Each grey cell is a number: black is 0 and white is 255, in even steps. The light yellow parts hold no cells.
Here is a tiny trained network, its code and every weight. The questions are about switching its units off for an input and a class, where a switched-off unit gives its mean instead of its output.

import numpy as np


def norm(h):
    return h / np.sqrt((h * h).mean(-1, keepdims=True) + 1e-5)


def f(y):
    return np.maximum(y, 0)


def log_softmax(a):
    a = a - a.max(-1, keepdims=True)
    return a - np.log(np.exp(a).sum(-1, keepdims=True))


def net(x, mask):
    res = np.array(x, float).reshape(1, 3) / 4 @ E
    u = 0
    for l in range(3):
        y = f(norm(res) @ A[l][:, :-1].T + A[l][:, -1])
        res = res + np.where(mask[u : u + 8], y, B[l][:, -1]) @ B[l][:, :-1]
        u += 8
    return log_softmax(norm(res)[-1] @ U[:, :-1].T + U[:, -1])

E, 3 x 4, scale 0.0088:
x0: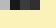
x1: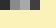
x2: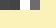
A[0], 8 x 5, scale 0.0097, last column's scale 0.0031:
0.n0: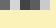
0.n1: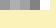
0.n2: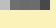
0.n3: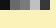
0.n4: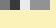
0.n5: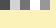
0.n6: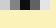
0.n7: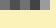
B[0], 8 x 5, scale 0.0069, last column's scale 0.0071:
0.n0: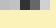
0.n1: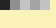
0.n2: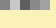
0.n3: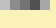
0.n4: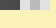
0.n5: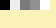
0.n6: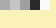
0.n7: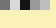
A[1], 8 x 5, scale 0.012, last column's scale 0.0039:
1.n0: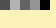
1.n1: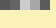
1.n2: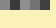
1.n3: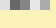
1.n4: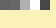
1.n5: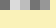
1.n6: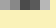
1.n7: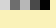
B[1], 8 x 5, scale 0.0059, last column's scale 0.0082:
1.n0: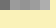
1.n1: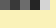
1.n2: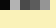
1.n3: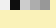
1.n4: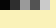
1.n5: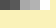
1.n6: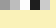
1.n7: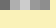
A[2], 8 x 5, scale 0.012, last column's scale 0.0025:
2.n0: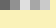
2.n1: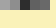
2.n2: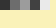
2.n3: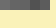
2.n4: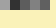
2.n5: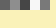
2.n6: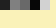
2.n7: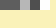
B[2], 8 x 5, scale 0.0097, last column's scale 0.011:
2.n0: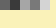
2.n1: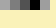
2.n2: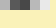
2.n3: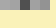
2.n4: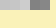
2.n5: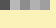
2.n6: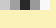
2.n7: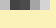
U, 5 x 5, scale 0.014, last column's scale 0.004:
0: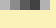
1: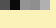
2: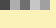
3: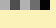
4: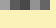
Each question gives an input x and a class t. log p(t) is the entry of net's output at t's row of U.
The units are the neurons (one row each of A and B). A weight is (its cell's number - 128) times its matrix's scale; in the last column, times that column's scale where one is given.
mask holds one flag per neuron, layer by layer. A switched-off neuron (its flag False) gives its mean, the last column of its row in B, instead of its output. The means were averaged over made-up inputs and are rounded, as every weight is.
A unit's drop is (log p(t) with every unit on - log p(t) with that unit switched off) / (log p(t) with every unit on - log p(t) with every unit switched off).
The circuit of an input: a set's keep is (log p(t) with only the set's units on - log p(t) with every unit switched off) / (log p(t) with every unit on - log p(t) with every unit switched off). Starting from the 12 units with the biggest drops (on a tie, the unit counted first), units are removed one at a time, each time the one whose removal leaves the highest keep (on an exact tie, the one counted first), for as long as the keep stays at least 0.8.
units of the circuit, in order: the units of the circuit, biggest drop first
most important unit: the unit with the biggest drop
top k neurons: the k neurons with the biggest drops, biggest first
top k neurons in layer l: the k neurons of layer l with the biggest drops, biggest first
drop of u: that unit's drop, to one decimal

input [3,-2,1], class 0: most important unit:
0.n7
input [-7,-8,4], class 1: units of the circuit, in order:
(2.n0 1.n4)
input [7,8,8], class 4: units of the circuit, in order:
(2.n6 0.n7 2.n2)
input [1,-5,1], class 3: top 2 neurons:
(0.n5 0.n4)
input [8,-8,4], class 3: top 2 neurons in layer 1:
(1.n3 1.n7)
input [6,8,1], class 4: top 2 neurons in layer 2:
(2.n2 2.n7)
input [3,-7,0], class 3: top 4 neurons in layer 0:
(0.n5 0.n0 0.n7 0.n3)
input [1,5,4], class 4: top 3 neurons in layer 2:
(2.n6 2.n2 2.n7)
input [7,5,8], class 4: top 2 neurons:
(2.n6 0.n7)
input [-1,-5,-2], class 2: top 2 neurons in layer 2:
(2.n6 2.n1)
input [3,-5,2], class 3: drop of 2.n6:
0.2
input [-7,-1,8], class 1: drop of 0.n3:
0.0
